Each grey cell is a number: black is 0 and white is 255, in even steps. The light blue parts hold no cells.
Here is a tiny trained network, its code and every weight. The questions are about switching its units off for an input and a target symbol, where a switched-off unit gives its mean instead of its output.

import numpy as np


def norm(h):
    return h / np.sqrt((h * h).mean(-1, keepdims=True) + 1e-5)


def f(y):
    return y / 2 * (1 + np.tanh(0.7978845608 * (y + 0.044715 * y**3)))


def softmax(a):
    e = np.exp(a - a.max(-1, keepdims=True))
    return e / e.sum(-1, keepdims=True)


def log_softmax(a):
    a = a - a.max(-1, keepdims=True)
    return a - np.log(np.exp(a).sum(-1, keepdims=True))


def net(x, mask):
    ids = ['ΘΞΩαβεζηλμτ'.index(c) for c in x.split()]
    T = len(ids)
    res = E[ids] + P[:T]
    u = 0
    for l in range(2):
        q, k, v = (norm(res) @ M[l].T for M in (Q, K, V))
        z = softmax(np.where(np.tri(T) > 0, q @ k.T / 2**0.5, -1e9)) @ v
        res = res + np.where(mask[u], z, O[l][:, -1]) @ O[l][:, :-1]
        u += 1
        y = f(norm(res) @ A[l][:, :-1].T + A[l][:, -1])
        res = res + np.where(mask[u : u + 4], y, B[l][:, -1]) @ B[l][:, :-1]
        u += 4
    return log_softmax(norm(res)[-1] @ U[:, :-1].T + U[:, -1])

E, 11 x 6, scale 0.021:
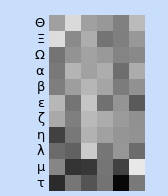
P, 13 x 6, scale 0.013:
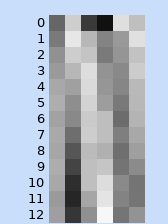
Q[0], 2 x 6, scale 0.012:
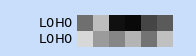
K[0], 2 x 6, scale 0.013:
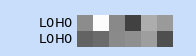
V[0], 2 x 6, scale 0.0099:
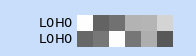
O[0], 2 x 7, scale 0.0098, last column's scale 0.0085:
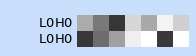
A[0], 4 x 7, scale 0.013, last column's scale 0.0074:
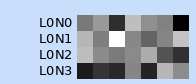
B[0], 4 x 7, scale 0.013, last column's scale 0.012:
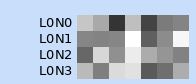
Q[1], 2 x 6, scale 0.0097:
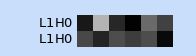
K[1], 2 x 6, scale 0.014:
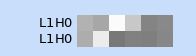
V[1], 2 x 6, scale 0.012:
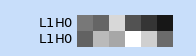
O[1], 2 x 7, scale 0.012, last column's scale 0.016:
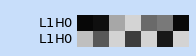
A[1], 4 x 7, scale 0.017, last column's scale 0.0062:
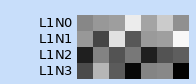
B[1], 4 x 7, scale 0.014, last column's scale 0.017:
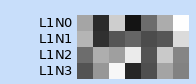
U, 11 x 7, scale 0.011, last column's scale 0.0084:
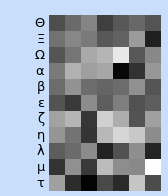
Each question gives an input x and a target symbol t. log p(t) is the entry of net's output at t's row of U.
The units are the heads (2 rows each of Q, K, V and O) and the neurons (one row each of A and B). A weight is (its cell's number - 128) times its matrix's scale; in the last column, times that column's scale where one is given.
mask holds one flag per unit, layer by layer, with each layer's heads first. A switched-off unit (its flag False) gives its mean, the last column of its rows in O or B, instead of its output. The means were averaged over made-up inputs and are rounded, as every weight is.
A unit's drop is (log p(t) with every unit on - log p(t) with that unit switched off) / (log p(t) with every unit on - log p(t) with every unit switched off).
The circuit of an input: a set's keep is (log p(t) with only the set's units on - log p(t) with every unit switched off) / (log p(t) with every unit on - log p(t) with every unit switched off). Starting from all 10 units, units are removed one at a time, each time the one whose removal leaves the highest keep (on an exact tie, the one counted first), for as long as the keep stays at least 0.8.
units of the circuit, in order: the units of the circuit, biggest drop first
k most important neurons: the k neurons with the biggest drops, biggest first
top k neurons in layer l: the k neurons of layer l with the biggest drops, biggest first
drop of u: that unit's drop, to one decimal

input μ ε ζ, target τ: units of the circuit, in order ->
[L0H0, L1H0]
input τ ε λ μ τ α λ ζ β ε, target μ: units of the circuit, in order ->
[L1H0, L0H0]
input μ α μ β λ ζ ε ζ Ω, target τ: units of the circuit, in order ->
[L0H0, L1N0, L1H0]
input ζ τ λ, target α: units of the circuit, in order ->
[L0H0, L1N0]
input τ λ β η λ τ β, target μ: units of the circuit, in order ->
[L1H0, L0H0, L0N1]
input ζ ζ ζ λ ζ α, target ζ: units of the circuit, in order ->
[L1H0, L0N3, L1N0]
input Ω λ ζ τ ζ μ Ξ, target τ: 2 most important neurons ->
[L0N1, L0N3]
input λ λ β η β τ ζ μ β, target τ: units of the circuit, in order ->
[L0H0]
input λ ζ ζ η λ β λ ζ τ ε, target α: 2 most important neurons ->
[L0N1, L1N0]
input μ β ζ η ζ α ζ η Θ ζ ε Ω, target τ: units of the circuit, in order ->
[L0H0, L1H0]
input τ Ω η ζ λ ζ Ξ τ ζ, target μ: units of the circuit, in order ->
[L1H0, L0H0, L0N1]
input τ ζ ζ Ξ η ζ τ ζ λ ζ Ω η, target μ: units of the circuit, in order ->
[L1H0, L0H0]
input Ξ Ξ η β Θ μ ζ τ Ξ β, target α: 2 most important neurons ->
[L0N1, L1N1]
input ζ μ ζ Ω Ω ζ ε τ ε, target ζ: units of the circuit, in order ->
[L1H0, L1N0, L0N3]
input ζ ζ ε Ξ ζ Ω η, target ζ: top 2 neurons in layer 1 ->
[L1N0, L1N3]
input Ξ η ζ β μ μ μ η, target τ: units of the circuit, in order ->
[L0H0]
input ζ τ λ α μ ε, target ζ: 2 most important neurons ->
[L0N3, L1N0]
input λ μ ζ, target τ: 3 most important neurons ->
[L1N1, L0N1, L0N3]
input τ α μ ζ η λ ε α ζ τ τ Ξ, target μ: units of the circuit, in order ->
[L1H0, L0H0, L0N1]
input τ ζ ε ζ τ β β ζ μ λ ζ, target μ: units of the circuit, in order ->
[L1H0, L0H0]
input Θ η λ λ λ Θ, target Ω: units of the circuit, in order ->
[L0H0]
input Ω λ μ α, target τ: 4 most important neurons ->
[L0N1, L0N3, L1N0, L0N2]
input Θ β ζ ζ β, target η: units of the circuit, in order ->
[L0H0, L0N3]
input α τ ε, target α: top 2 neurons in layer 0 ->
[L0N1, L0N3]
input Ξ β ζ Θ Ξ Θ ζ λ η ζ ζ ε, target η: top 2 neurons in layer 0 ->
[L0N1, L0N3]
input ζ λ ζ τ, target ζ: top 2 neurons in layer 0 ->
[L0N1, L0N0]
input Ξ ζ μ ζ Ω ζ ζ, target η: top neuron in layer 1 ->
[L1N1]
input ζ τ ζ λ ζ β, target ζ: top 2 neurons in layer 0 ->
[L0N3, L0N1]
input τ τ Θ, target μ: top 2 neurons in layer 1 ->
[L1N2, L1N1]
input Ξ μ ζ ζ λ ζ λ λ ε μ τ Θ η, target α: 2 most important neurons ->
[L0N3, L1N1]
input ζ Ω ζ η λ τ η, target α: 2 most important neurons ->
[L0N1, L1N0]
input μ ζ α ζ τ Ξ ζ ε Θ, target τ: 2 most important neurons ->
[L1N0, L0N1]
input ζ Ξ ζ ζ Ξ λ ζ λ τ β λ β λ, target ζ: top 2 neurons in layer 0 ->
[L0N3, L0N1]
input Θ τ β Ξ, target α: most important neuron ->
[L0N1]
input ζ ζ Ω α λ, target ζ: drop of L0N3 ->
0.3
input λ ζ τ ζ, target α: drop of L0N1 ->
0.3
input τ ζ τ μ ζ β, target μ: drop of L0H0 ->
1.1
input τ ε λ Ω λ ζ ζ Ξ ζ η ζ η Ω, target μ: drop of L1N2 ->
0.1
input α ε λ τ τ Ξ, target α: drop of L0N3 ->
0.1
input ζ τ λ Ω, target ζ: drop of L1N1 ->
0.0
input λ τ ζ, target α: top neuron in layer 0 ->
[L0N1]
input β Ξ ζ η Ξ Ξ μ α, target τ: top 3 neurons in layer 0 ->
[L0N1, L0N2, L0N0]
